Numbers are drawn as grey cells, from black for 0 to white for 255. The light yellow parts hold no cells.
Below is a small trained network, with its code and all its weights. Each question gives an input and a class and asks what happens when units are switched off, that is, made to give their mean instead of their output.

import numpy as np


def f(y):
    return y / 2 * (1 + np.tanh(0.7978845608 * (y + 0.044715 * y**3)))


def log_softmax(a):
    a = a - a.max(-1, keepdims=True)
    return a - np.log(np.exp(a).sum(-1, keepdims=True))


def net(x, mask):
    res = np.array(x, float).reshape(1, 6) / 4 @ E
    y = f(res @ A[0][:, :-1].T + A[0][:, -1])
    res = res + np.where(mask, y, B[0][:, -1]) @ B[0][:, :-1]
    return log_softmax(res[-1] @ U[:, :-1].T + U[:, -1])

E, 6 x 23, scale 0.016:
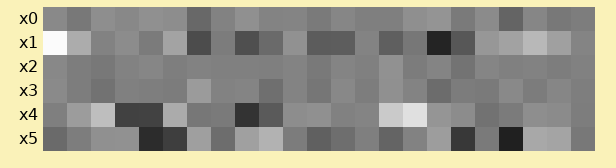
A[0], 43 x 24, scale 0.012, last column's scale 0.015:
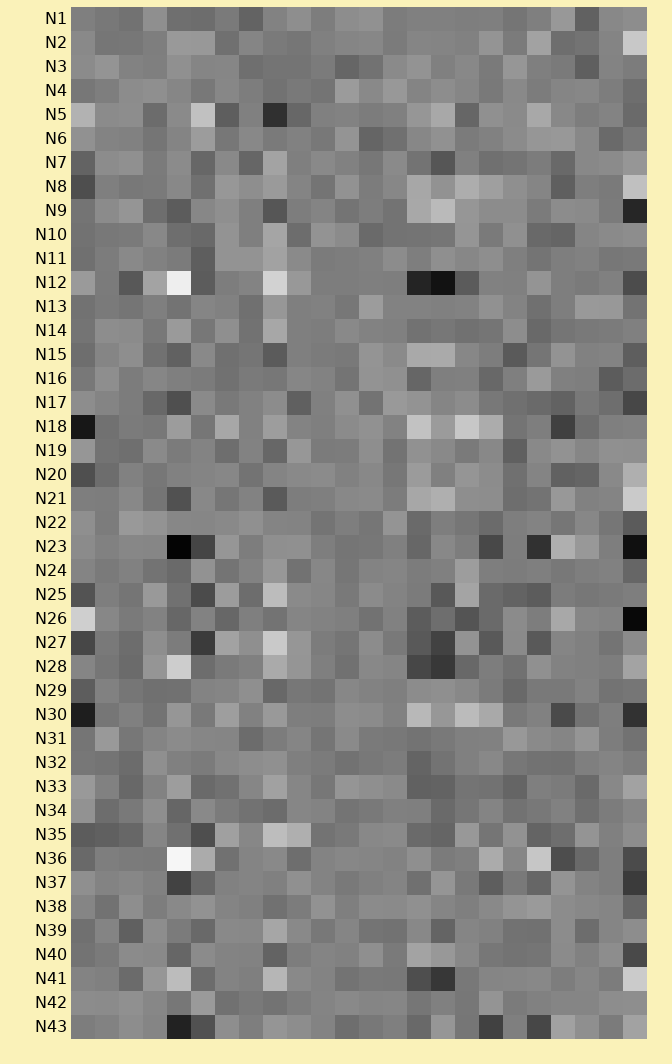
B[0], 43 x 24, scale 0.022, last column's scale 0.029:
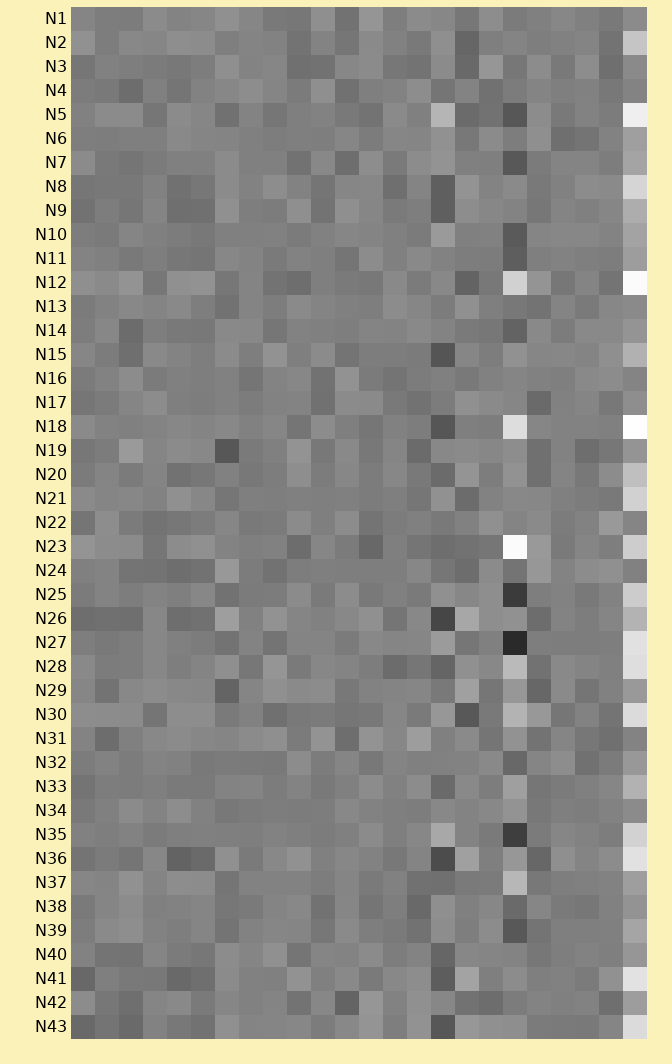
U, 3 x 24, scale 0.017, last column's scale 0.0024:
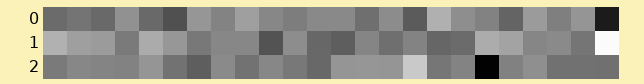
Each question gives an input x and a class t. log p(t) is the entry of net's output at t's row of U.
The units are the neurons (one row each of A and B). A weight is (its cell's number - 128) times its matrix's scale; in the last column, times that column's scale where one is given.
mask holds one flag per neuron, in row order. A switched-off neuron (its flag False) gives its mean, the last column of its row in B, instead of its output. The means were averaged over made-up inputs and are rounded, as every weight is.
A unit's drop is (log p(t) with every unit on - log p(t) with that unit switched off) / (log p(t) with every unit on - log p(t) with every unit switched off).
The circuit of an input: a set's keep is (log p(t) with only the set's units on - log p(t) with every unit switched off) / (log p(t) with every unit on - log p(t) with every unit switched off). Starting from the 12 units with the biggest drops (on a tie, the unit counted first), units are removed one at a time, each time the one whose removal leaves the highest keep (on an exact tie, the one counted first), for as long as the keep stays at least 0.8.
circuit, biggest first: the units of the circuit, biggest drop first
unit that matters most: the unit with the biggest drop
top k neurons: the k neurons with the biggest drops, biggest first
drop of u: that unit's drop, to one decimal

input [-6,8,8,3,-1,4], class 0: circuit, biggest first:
(N26)
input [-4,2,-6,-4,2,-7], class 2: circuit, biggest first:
(N18; N23)
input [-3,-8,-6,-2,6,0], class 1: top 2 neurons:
(N30; N18)
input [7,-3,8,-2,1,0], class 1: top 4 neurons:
(N36; N41; N43; N26)
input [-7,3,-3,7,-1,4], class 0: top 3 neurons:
(N12; N30; N43)
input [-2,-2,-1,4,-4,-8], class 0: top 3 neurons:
(N36; N23; N41)
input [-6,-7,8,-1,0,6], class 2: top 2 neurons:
(N27; N35)
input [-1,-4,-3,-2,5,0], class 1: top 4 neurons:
(N30; N36; N41; N43)
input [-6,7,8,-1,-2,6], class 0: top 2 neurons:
(N26; N43)
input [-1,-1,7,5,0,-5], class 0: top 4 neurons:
(N12; N36; N23; N30)
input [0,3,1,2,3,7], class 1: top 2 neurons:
(N23; N36)
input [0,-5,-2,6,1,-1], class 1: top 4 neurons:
(N30; N43; N41; N18)
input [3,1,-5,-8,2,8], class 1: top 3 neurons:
(N23; N36; N41)
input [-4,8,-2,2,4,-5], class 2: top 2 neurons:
(N5; N18)
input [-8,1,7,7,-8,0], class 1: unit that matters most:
N12
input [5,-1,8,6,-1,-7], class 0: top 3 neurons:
(N36; N23; N30)
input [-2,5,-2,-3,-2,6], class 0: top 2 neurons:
(N43; N26)
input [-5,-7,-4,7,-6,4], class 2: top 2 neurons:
(N27; N35)
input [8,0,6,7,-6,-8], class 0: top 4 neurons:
(N36; N41; N30; N23)
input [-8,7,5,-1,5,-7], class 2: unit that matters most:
N5
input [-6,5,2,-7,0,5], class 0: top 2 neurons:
(N12; N43)
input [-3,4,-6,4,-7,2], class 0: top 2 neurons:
(N41; N30)
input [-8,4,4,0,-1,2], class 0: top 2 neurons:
(N30; N12)
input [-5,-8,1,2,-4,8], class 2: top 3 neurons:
(N27; N35; N25)
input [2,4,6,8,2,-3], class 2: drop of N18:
0.3
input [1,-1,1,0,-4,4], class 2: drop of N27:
0.2
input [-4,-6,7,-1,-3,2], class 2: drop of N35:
0.1
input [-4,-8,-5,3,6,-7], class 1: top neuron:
(N30)
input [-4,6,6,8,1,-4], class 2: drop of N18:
0.3
